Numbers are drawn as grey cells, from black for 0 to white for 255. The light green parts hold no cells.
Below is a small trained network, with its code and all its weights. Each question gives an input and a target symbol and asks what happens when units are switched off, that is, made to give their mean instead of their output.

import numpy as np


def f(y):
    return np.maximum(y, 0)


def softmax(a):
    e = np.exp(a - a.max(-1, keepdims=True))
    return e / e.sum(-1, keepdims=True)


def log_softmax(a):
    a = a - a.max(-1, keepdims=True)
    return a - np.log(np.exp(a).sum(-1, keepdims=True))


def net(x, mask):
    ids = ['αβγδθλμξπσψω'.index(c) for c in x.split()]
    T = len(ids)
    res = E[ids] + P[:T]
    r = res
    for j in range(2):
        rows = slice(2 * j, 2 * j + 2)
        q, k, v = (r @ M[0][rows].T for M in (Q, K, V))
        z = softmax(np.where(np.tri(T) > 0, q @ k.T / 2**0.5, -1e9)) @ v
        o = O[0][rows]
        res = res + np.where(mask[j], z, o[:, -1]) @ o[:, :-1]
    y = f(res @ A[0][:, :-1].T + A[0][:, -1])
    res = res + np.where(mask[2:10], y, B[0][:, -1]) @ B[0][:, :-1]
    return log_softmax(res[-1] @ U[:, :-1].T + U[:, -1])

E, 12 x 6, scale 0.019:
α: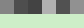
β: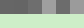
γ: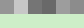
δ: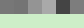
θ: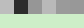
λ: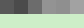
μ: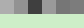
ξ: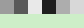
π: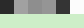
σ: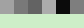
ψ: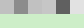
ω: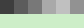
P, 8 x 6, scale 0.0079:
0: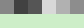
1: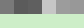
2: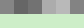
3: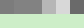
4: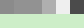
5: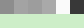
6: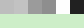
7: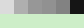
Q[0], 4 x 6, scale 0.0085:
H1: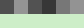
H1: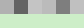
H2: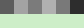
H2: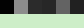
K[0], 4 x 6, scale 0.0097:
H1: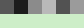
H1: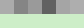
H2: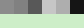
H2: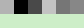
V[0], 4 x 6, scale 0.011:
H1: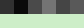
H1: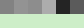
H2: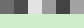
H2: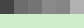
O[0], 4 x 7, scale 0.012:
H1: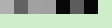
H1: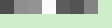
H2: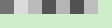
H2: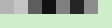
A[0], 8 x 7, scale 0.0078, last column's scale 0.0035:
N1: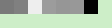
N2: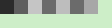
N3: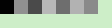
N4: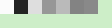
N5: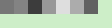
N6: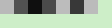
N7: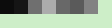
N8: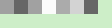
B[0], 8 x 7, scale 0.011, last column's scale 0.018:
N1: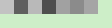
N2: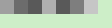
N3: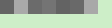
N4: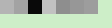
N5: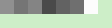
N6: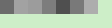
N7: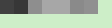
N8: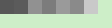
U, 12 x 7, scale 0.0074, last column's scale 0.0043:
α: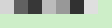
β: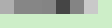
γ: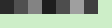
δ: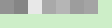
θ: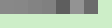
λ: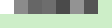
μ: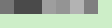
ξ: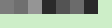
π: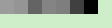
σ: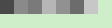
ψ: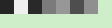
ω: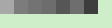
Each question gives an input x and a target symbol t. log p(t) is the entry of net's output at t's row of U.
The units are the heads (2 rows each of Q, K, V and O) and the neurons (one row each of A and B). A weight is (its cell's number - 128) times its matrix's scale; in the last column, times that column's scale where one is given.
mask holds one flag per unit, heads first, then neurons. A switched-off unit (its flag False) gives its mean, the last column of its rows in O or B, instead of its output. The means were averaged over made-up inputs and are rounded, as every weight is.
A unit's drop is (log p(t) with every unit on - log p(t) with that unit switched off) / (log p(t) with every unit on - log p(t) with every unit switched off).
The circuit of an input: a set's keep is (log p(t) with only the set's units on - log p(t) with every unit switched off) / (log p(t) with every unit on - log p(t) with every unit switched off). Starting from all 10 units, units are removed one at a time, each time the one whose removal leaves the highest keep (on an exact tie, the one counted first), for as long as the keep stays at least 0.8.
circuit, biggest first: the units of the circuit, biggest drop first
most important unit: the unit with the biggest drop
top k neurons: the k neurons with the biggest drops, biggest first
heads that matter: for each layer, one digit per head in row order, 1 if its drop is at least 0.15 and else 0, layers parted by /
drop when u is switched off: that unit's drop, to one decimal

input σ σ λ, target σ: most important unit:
H1
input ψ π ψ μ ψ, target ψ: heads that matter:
01
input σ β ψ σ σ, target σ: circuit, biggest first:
H1, N5, H2, N7
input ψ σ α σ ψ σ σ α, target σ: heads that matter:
11
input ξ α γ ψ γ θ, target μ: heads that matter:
01
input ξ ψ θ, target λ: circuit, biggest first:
H1, N4, N6
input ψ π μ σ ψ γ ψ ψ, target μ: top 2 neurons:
N4, N8
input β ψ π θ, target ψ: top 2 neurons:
N6, N1
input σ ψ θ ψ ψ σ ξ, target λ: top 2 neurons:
N4, N2
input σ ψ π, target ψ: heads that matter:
01
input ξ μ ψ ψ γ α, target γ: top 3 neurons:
N5, N4, N6
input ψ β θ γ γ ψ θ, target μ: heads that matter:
01
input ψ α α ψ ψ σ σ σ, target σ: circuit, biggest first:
H2, H1, N5
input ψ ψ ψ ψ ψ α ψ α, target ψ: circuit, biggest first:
H1, N1
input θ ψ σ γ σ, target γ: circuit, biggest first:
H2, H1, N4, N2
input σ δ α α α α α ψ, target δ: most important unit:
N1
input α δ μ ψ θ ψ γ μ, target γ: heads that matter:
11
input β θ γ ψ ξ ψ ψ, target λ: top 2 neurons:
N4, N5
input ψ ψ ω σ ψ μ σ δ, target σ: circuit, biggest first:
H2, H1, N5, N7
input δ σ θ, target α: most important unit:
N4
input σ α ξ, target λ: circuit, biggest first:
N4, H1
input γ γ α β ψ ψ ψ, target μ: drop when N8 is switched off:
0.2
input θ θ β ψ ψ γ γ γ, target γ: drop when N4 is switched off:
0.2
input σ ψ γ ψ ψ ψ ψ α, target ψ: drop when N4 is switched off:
-0.1
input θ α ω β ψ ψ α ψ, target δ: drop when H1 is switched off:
0.1
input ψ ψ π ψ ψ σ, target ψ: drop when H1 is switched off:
0.4
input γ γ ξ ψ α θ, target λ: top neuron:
N6
